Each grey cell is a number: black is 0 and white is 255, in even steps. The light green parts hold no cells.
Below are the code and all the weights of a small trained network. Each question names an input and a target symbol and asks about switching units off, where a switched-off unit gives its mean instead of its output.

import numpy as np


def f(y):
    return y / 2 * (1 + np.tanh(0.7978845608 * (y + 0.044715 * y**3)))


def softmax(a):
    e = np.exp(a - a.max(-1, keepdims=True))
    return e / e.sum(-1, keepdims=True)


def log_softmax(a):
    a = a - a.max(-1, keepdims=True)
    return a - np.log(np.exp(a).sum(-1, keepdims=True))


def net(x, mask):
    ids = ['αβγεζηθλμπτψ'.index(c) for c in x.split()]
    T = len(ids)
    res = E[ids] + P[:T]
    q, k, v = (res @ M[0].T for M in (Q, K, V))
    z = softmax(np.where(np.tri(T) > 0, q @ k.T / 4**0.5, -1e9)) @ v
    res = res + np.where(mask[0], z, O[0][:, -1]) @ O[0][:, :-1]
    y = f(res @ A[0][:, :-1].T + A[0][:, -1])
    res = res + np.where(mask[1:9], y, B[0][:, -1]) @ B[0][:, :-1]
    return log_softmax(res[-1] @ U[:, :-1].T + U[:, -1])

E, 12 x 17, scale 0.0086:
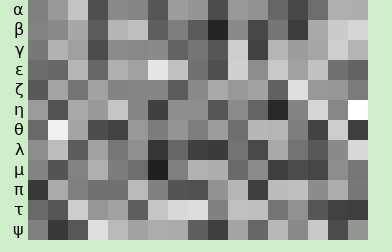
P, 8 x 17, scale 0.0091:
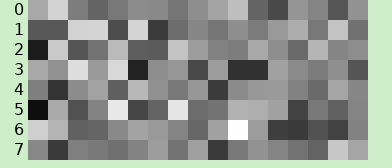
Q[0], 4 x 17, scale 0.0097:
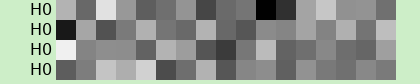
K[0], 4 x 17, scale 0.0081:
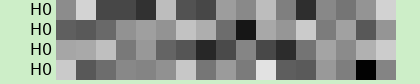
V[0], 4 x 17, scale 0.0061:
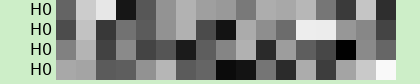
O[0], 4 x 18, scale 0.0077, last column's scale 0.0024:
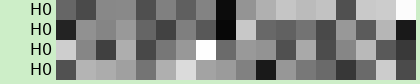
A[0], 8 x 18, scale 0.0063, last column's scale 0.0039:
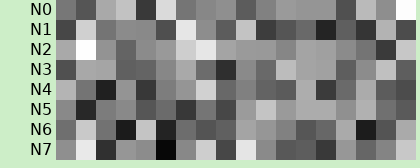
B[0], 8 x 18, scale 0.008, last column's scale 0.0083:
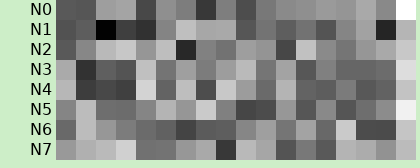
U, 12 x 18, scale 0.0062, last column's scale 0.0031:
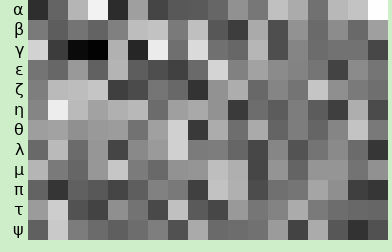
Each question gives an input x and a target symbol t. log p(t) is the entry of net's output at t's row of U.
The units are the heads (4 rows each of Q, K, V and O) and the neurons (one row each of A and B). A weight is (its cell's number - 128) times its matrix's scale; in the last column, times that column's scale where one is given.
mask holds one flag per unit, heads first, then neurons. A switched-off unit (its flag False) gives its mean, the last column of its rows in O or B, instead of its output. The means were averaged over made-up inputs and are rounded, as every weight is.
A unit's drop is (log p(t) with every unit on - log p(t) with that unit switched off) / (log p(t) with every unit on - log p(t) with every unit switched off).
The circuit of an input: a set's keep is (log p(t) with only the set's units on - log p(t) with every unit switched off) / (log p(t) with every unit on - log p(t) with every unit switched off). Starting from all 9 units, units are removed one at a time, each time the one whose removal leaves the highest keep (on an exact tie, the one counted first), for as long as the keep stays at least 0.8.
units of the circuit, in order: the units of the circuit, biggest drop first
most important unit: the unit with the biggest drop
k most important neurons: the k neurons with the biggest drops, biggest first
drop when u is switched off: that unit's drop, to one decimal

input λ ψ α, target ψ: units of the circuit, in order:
(H0; N6)
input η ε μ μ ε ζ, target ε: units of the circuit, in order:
(H0; N3)
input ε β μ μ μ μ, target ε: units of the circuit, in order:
(H0; N0)
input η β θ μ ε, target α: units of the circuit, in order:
(N4; N0)
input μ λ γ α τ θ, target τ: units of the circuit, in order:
(H0; N5)
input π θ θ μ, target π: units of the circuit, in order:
(H0; N1)
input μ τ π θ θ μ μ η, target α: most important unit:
N4
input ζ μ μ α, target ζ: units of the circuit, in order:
(H0; N7; N6)
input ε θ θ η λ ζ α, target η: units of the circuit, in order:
(H0; N2)
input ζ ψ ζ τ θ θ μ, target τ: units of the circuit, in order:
(H0; N5; N4)
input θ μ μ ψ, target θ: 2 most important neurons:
(N5; N7)
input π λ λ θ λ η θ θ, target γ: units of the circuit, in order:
(H0; N3; N4)
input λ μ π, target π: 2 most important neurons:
(N1; N3)
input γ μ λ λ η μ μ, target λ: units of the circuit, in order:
(H0; N1; N7)
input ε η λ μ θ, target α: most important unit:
N0
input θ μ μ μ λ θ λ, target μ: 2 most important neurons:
(N2; N4)
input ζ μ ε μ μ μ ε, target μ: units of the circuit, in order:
(H0; N2)
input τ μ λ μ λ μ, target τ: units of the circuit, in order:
(H0; N5)
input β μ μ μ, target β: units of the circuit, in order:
(H0; N1)
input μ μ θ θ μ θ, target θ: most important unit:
H0
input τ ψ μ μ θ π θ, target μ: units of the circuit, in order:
(H0; N2; N4)
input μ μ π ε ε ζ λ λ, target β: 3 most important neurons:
(N2; N7; N6)
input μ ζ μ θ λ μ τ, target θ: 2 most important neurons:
(N5; N7)
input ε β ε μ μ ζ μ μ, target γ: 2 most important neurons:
(N4; N2)
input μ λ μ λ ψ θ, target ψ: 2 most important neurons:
(N6; N1)
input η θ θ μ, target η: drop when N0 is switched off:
0.1
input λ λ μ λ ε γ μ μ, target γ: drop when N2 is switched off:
0.1
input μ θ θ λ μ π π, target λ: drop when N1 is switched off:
0.7
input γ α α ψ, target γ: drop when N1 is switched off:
0.4
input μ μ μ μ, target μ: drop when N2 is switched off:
0.2
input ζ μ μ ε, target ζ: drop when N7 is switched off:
0.1
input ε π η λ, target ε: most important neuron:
(N3)
